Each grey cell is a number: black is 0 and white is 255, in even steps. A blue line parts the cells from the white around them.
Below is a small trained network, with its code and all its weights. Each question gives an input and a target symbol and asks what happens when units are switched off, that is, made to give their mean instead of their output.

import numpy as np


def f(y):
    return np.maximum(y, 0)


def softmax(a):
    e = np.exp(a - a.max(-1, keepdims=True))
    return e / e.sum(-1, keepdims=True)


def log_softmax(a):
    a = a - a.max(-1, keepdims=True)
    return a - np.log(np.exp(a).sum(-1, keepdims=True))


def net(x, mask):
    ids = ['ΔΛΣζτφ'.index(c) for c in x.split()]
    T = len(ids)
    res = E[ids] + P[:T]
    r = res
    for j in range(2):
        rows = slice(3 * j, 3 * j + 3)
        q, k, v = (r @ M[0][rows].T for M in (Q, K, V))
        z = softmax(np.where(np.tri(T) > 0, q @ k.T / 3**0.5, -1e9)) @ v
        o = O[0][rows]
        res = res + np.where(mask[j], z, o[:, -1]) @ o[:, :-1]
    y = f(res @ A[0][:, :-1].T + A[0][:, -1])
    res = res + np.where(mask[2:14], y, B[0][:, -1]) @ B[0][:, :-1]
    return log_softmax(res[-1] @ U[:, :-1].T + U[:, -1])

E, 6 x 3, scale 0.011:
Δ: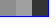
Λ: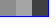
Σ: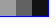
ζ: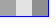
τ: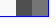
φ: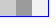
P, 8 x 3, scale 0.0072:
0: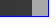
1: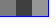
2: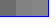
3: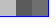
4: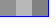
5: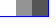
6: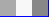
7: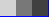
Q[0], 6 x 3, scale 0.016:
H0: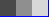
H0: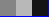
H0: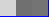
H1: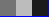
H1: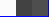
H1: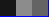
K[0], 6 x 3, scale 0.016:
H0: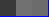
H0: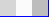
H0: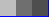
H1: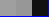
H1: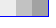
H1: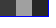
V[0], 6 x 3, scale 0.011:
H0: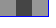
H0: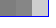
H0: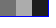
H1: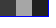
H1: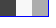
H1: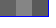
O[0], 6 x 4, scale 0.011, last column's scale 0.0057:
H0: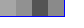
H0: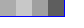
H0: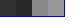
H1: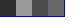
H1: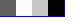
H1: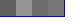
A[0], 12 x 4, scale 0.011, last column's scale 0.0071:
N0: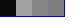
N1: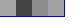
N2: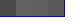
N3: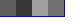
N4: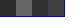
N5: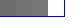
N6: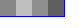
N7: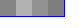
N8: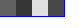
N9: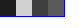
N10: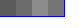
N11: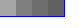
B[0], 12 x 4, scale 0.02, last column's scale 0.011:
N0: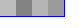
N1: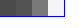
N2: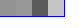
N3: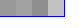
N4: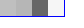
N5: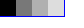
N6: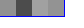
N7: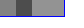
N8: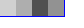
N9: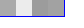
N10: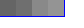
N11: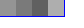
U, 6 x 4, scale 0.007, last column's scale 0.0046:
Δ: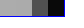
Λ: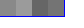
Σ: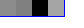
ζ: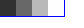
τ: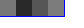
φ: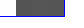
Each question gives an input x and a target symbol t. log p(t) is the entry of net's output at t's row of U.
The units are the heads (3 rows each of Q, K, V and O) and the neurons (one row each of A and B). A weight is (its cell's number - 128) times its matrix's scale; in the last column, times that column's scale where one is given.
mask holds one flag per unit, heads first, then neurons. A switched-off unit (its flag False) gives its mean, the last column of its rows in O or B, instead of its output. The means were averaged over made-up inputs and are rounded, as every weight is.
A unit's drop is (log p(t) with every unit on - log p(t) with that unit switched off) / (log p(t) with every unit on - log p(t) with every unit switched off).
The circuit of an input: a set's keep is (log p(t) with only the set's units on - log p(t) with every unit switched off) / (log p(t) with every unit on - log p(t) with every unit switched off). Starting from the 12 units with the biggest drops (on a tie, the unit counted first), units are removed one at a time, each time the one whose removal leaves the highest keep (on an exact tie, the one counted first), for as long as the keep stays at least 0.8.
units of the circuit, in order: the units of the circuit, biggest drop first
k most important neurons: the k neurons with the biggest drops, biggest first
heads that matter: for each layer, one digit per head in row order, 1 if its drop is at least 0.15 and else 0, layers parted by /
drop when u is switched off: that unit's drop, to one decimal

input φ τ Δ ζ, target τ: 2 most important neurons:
[N4; N9]
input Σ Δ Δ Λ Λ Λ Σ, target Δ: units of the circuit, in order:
[H1; N9; N1]
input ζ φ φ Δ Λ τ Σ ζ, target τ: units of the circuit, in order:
[H1; N4; N1]
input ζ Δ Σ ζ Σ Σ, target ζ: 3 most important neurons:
[N4; N2; N8]
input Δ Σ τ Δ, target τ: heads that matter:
01
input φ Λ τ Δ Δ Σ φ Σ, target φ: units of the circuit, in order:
[H0; H1; N5]
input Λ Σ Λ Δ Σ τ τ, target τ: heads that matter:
01
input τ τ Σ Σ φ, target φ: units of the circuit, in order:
[H1; N5]
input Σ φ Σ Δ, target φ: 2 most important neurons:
[N5; N1]
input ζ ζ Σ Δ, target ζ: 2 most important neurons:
[N4; N2]
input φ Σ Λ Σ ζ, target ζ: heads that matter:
10
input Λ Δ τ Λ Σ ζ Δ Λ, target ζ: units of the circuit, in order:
[N4; H1]
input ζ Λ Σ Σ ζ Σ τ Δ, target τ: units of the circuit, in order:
[N4; N9; N3]
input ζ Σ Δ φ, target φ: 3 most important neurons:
[N8; N5; N3]
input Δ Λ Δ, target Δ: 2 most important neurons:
[N9; N4]
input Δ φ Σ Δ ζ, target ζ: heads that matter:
00
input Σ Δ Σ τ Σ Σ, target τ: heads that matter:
01
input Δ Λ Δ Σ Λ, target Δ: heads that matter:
11
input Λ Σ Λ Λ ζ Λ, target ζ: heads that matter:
10
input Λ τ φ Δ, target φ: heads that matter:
10
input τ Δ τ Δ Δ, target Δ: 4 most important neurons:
[N9; N1; N4; N0]
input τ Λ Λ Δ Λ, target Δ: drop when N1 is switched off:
0.3
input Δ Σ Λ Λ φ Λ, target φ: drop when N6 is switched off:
0.2
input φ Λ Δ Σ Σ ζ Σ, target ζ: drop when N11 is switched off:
0.1
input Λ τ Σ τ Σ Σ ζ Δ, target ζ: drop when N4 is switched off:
0.2
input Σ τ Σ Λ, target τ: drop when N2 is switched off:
0.1
